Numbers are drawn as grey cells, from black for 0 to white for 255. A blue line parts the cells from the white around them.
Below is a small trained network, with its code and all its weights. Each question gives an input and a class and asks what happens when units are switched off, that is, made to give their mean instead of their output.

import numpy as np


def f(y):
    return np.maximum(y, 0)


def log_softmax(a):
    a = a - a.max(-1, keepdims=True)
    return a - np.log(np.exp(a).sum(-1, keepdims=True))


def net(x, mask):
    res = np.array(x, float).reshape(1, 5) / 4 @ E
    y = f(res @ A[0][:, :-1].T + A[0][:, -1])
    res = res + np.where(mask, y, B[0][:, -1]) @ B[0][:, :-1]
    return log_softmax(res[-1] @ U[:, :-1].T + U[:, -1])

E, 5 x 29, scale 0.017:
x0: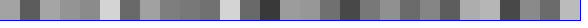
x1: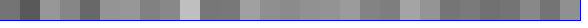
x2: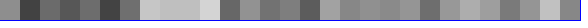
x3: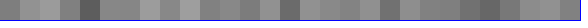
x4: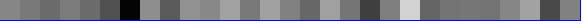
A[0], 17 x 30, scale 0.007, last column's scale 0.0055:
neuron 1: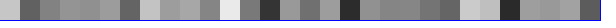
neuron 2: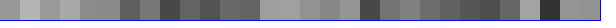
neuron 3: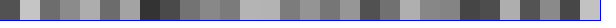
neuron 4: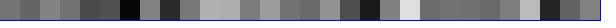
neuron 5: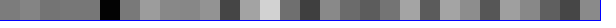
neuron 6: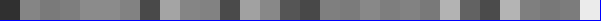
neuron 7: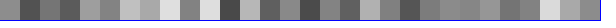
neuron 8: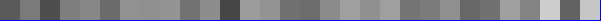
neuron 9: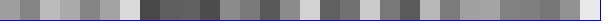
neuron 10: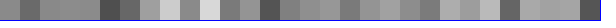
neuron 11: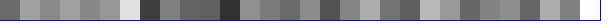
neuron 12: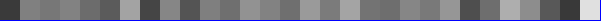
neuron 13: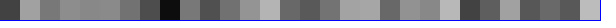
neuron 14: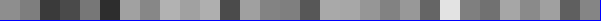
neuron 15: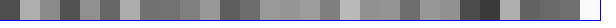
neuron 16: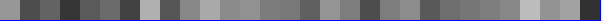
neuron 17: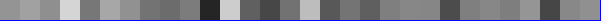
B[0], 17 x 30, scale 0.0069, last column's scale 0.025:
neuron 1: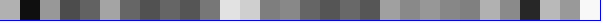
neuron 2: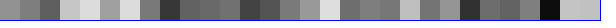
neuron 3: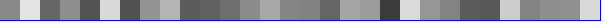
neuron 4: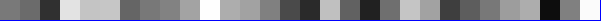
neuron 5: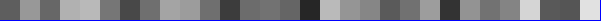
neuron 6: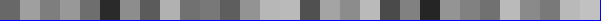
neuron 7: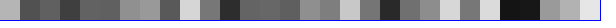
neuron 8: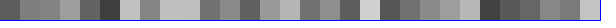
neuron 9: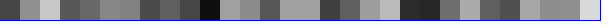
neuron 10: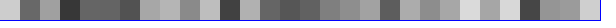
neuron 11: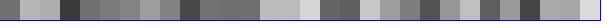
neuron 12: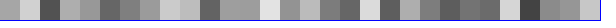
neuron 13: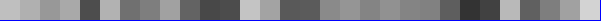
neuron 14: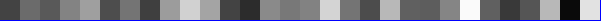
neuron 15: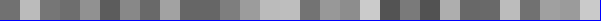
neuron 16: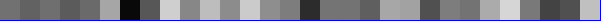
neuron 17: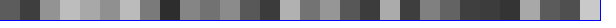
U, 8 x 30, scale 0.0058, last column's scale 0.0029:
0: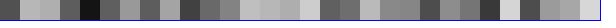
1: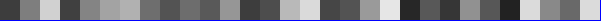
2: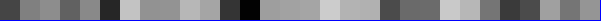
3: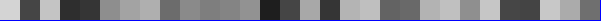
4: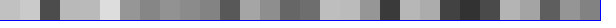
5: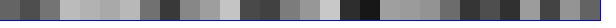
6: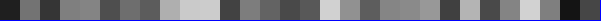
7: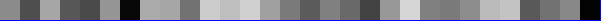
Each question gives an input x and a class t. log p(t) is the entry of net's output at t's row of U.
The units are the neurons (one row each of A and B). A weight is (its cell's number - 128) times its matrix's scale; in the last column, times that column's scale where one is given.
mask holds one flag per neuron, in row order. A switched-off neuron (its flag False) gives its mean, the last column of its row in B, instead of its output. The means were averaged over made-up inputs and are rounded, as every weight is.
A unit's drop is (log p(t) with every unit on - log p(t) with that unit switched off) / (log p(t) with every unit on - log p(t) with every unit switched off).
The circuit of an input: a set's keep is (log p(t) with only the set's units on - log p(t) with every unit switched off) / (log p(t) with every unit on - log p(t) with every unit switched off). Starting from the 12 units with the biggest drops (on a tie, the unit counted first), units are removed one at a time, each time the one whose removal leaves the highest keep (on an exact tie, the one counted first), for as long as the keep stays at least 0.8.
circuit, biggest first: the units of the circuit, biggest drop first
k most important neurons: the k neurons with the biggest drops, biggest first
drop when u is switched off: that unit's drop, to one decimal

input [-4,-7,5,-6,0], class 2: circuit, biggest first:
(neuron 7)
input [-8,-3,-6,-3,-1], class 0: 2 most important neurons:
(neuron 11; neuron 4)
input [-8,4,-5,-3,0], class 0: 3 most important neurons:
(neuron 4; neuron 11; neuron 15)
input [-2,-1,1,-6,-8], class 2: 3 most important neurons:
(neuron 7; neuron 1; neuron 13)
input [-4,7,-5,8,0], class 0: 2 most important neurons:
(neuron 4; neuron 11)
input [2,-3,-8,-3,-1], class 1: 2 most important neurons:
(neuron 9; neuron 17)
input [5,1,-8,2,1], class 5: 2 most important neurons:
(neuron 2; neuron 17)
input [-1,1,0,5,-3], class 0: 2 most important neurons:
(neuron 14; neuron 5)
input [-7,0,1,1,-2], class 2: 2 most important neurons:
(neuron 14; neuron 1)
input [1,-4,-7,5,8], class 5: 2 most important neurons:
(neuron 17; neuron 2)
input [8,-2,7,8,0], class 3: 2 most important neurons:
(neuron 7; neuron 4)
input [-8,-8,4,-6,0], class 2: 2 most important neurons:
(neuron 4; neuron 8)
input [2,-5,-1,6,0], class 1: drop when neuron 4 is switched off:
0.5
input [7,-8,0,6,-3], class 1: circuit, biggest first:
(neuron 9)
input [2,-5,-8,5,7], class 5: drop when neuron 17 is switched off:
0.6
